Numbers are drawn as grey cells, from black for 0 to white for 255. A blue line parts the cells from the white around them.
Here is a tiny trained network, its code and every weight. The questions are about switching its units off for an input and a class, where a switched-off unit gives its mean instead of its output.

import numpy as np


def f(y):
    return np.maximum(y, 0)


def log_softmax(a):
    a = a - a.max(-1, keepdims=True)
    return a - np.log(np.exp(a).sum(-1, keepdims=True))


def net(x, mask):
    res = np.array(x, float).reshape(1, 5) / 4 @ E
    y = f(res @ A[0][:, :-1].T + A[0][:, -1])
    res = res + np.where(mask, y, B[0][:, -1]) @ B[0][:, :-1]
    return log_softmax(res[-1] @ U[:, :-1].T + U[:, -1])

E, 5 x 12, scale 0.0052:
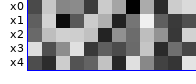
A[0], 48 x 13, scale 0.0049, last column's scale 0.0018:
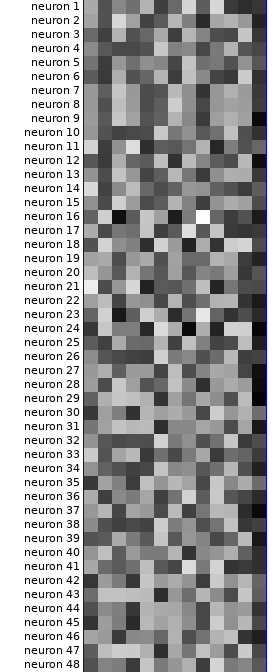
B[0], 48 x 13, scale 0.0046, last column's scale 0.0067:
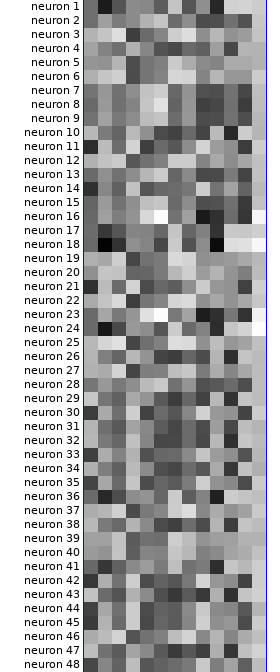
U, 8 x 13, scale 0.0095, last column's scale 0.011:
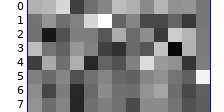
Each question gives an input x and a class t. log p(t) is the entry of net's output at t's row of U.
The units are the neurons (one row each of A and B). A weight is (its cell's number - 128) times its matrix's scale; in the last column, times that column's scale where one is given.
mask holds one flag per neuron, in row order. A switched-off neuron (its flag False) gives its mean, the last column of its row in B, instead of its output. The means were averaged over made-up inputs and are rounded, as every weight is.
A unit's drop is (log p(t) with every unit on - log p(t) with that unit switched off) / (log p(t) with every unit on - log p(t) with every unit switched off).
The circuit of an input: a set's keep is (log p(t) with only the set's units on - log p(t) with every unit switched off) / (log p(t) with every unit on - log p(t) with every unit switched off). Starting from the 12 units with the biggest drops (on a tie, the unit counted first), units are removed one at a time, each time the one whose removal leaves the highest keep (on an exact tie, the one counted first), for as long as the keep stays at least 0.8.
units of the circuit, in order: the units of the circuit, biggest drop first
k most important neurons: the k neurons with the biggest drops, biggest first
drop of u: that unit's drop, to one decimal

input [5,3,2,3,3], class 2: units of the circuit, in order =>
neuron 18
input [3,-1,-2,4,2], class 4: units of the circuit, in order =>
neuron 11; neuron 21
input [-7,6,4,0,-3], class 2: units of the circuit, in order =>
neuron 1; neuron 41
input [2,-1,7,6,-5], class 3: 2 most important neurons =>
neuron 43; neuron 47
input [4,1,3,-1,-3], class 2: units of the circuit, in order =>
neuron 18; neuron 24
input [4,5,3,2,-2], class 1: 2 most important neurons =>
neuron 16; neuron 23
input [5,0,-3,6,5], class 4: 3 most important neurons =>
neuron 11; neuron 21; neuron 33
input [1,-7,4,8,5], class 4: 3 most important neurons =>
neuron 11; neuron 21; neuron 33
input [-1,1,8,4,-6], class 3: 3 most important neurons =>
neuron 43; neuron 47; neuron 29
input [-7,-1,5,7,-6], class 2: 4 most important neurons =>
neuron 1; neuron 36; neuron 17; neuron 41
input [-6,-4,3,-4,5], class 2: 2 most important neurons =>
neuron 1; neuron 36
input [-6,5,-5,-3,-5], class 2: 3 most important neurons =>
neuron 1; neuron 41; neuron 17
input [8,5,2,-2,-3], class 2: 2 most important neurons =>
neuron 18; neuron 24
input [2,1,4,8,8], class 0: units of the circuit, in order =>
neuron 25
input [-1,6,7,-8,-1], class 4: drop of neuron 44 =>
0.2
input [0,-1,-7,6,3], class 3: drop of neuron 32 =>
0.1
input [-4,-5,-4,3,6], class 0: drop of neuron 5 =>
0.1
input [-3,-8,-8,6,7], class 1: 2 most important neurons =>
neuron 8; neuron 15
